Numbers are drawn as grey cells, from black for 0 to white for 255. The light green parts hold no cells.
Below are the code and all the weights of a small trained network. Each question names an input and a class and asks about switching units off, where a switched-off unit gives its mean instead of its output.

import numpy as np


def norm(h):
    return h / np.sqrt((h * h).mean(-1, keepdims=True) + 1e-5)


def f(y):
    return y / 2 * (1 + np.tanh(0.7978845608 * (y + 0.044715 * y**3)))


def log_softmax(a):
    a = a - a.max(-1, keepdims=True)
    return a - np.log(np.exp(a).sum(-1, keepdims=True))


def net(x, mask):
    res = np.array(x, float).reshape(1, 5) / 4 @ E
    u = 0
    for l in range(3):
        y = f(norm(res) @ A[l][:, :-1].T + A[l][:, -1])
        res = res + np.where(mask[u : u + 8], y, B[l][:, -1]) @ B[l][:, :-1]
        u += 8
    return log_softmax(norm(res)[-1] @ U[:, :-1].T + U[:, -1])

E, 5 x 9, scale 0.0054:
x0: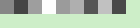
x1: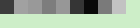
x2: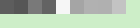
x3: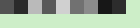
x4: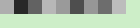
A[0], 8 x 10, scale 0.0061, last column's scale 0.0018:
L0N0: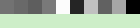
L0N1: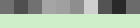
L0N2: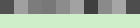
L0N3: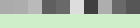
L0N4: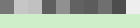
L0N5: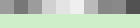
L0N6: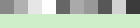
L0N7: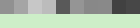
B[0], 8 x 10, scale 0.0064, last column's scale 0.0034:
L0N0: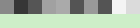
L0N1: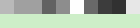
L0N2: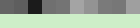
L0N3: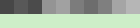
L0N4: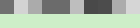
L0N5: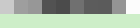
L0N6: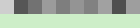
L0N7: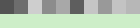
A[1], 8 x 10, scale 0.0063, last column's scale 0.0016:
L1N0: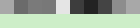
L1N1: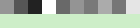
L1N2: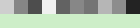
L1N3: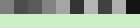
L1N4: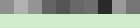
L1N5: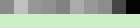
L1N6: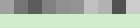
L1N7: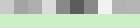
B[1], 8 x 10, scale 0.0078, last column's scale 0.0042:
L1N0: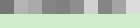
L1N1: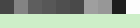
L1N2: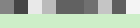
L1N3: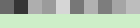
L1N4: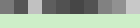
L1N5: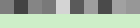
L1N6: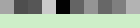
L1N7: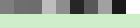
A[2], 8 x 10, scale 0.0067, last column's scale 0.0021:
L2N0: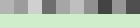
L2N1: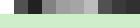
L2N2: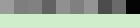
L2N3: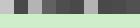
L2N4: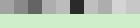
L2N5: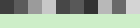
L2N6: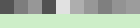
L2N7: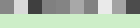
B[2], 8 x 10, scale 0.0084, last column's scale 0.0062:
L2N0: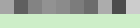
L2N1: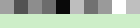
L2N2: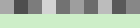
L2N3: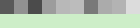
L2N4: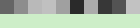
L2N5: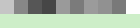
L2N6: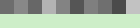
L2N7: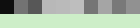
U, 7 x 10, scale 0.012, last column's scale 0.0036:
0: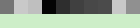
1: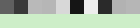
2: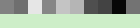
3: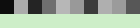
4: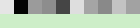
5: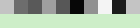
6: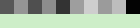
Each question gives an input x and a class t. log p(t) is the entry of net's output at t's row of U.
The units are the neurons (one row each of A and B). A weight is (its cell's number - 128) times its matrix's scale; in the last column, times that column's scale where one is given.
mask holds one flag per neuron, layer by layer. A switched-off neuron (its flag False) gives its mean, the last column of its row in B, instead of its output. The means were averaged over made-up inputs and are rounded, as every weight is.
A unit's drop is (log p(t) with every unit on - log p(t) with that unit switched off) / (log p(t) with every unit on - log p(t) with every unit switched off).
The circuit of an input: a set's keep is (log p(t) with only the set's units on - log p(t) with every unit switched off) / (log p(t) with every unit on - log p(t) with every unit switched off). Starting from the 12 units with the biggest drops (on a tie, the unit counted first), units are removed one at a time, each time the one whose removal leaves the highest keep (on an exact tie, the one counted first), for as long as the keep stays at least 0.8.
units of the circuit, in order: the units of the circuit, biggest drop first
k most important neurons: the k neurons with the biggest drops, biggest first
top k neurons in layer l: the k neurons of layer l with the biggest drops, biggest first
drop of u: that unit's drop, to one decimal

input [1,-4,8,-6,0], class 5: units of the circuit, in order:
[L1N7]
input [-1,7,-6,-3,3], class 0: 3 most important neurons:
[L0N4 L2N0 L1N4]
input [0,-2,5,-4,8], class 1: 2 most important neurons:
[L0N0 L2N4]
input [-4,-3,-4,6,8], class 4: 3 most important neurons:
[L0N1 L2N1 L0N7]
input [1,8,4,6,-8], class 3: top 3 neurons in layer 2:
[L2N4 L2N6 L2N1]
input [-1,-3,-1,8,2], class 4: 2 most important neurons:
[L0N1 L2N1]
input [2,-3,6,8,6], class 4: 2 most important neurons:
[L0N1 L2N1]
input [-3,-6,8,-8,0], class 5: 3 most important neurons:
[L0N1 L1N7 L0N4]
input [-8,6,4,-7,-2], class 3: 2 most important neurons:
[L2N7 L0N5]
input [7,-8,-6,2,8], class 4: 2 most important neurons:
[L0N1 L2N1]
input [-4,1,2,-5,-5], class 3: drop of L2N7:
0.2
